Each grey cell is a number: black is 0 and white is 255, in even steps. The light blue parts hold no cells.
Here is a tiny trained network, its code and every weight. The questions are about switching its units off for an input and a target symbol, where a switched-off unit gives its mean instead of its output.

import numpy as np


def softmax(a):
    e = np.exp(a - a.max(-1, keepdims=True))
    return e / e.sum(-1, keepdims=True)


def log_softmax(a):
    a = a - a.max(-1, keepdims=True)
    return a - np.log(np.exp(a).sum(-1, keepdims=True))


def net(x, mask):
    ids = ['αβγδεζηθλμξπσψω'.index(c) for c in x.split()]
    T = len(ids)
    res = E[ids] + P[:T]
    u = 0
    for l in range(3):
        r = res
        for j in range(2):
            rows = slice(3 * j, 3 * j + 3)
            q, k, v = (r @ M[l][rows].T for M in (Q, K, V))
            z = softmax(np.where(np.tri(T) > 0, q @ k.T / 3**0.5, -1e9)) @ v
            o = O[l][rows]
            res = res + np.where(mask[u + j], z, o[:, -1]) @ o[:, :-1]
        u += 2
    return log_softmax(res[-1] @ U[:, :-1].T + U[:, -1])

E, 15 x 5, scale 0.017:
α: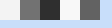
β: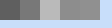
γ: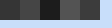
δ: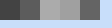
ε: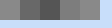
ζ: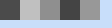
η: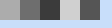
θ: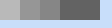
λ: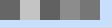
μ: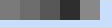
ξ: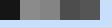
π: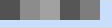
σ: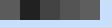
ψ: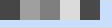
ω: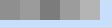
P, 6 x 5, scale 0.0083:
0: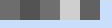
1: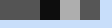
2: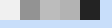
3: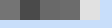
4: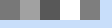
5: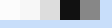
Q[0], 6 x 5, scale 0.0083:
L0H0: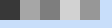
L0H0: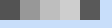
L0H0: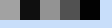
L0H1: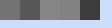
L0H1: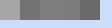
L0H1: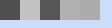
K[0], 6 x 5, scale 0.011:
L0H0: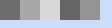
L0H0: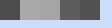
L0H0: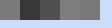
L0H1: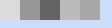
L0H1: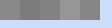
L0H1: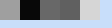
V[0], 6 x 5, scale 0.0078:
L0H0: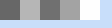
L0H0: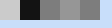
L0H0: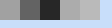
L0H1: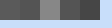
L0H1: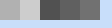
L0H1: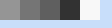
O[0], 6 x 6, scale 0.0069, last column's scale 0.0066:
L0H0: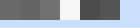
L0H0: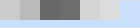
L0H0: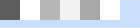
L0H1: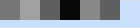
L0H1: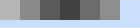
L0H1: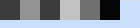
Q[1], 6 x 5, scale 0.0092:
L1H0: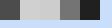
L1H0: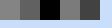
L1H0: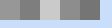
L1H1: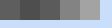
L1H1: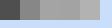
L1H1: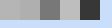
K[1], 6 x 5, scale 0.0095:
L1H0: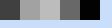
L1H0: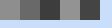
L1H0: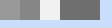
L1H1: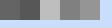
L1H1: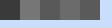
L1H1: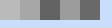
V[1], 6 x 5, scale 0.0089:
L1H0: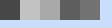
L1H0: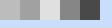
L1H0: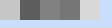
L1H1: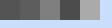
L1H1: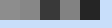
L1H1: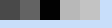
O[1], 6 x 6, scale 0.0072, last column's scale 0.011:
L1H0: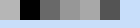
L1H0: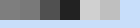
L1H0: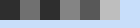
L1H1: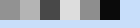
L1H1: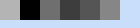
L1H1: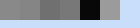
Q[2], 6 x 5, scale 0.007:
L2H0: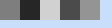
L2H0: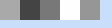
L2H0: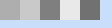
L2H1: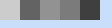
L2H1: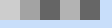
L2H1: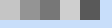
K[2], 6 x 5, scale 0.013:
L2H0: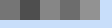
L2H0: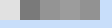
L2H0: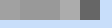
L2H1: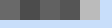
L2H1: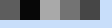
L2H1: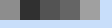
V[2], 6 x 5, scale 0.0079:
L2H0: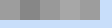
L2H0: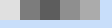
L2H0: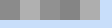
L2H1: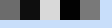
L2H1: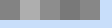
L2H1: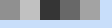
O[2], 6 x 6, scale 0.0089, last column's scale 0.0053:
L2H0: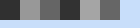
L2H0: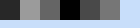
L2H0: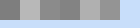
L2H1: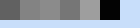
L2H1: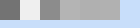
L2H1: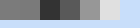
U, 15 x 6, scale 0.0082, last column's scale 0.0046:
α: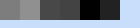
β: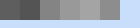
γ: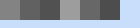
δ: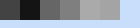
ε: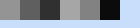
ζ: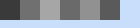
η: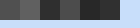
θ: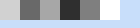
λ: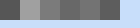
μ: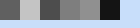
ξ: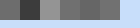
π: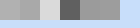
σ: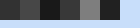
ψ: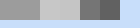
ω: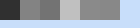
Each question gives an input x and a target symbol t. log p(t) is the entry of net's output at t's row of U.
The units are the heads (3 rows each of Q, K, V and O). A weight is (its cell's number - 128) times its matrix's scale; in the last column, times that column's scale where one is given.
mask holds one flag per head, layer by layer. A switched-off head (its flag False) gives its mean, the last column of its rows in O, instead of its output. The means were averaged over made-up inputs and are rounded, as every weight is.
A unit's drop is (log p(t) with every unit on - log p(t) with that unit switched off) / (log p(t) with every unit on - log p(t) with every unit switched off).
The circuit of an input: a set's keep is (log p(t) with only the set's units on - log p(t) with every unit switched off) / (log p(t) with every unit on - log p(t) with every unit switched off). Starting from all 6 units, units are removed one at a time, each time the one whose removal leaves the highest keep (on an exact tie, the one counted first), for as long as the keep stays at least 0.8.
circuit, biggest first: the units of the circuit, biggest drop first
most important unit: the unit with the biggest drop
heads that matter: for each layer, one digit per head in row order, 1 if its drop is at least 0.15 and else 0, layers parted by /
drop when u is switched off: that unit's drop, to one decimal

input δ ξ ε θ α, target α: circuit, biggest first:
[L1H1, L1H0]
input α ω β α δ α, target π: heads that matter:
10 / 01 / 01
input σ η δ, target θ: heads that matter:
00 / 10 / 00
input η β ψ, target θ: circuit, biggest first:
[L1H0, L0H0]
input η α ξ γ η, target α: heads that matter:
10 / 11 / 00
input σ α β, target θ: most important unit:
L1H0
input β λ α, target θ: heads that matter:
00 / 01 / 00
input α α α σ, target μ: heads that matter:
10 / 01 / 00
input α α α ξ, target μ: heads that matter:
10 / 01 / 11
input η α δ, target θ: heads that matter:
00 / 00 / 00
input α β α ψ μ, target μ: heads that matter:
11 / 11 / 01
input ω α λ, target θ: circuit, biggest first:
[L1H0, L1H1]
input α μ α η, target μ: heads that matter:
11 / 10 / 01
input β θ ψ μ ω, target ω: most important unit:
L0H1
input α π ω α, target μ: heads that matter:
11 / 10 / 10
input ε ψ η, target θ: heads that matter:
00 / 01 / 00
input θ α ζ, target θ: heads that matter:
00 / 10 / 00
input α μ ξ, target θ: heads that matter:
00 / 10 / 00
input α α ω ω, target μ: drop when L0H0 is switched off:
0.6
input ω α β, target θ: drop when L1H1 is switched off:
0.2
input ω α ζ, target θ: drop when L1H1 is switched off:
0.2
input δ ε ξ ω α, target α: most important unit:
L1H1
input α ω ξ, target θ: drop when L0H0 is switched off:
0.1
